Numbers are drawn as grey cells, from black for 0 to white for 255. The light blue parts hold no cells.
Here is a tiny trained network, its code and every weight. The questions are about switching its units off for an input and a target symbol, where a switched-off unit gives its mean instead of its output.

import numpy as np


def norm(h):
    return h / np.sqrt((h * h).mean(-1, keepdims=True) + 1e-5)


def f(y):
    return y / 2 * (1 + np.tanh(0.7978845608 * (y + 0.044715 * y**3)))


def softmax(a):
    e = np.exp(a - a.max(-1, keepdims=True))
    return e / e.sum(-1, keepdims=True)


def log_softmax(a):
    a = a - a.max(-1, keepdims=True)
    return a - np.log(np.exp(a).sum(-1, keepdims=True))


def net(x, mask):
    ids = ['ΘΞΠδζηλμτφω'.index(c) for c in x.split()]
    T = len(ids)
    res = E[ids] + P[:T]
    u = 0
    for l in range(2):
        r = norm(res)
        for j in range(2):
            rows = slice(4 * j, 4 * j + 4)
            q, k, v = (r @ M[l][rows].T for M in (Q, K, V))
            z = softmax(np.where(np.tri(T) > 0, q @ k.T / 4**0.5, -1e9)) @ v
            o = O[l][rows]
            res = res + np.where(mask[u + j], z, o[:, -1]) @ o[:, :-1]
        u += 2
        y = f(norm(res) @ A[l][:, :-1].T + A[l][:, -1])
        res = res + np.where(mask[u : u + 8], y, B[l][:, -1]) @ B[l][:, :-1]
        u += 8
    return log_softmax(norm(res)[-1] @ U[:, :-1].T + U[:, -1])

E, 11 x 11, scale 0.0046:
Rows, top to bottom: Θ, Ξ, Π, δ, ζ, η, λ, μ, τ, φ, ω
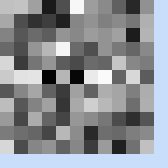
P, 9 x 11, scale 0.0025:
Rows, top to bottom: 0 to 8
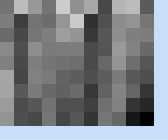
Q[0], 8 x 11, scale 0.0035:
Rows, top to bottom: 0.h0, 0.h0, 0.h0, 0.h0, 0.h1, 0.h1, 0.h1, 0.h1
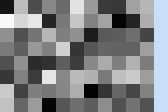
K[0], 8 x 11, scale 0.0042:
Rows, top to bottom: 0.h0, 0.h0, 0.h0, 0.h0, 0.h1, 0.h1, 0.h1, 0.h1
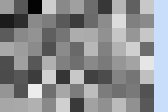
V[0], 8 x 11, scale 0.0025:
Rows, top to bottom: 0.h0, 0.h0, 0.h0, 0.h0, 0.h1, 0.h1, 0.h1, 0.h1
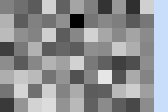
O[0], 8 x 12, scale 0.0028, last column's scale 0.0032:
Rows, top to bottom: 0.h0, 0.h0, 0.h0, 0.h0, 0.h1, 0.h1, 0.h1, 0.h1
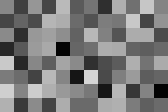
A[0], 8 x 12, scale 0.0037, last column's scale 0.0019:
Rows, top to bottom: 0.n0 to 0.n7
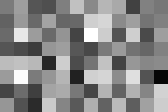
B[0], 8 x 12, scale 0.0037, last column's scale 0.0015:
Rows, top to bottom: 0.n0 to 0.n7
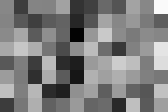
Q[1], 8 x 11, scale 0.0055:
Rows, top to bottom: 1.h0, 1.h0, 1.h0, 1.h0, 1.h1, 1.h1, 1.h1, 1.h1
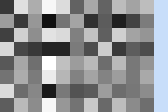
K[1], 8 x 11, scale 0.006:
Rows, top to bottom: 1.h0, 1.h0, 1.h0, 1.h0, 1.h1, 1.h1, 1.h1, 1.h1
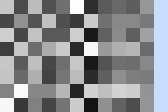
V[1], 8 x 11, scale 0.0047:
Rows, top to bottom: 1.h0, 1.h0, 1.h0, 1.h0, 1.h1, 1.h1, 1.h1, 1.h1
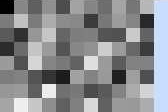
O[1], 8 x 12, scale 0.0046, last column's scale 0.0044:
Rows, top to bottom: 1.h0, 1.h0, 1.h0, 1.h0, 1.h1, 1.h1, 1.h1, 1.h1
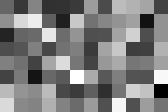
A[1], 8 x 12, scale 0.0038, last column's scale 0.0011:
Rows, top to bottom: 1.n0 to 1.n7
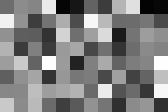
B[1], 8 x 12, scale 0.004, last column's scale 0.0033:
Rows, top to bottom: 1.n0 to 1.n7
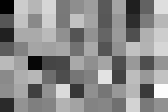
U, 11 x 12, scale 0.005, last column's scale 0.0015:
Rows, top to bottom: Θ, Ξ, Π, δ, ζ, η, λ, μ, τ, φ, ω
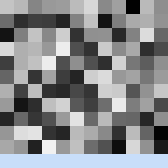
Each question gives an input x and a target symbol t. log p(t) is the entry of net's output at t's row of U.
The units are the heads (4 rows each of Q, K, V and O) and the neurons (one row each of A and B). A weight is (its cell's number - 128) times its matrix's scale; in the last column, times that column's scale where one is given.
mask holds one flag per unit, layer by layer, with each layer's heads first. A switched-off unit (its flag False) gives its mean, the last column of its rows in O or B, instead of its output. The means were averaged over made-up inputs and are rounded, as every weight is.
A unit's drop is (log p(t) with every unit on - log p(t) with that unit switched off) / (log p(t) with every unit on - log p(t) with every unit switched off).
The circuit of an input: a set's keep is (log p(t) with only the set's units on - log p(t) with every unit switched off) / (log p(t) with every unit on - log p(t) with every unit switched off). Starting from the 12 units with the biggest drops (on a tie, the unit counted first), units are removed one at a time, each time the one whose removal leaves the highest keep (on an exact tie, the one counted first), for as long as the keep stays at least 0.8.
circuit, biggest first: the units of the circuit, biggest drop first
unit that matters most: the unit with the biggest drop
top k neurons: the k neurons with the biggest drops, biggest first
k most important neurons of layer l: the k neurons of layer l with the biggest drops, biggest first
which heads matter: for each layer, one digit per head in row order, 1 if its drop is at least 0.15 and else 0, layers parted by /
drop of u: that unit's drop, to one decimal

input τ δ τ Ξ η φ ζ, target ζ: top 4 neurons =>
1.n0, 0.n4, 0.n5, 0.n7
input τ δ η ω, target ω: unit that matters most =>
1.h1
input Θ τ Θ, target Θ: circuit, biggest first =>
1.h0, 1.h1
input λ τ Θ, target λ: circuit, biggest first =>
1.h0, 0.h1, 1.h1
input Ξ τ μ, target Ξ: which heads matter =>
01 / 10
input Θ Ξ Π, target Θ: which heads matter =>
00 / 11
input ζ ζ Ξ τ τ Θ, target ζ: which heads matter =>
01 / 11
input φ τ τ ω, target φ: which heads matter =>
00 / 00
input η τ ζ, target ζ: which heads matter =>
11 / 01
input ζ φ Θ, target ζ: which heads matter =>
01 / 11
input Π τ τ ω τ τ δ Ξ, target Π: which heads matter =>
00 / 01
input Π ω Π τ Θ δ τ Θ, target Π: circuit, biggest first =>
1.h1, 1.h0, 0.n0
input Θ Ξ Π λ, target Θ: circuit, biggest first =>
1.h0, 0.n4, 1.h1
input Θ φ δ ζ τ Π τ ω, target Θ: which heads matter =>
00 / 10
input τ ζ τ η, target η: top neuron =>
0.n2
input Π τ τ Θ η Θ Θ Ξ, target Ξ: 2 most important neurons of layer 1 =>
1.n0, 1.n3
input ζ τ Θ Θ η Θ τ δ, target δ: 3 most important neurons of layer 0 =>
0.n6, 0.n4, 0.n5
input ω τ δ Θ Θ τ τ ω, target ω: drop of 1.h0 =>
0.2
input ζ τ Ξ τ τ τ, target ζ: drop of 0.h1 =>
0.5
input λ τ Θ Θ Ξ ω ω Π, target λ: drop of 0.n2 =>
0.0
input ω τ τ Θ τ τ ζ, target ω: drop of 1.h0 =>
0.6
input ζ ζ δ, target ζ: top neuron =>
0.n7
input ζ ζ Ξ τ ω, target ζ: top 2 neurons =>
0.n7, 1.n0
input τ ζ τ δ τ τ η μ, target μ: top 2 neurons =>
0.n4, 1.n0
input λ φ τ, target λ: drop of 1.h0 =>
0.3
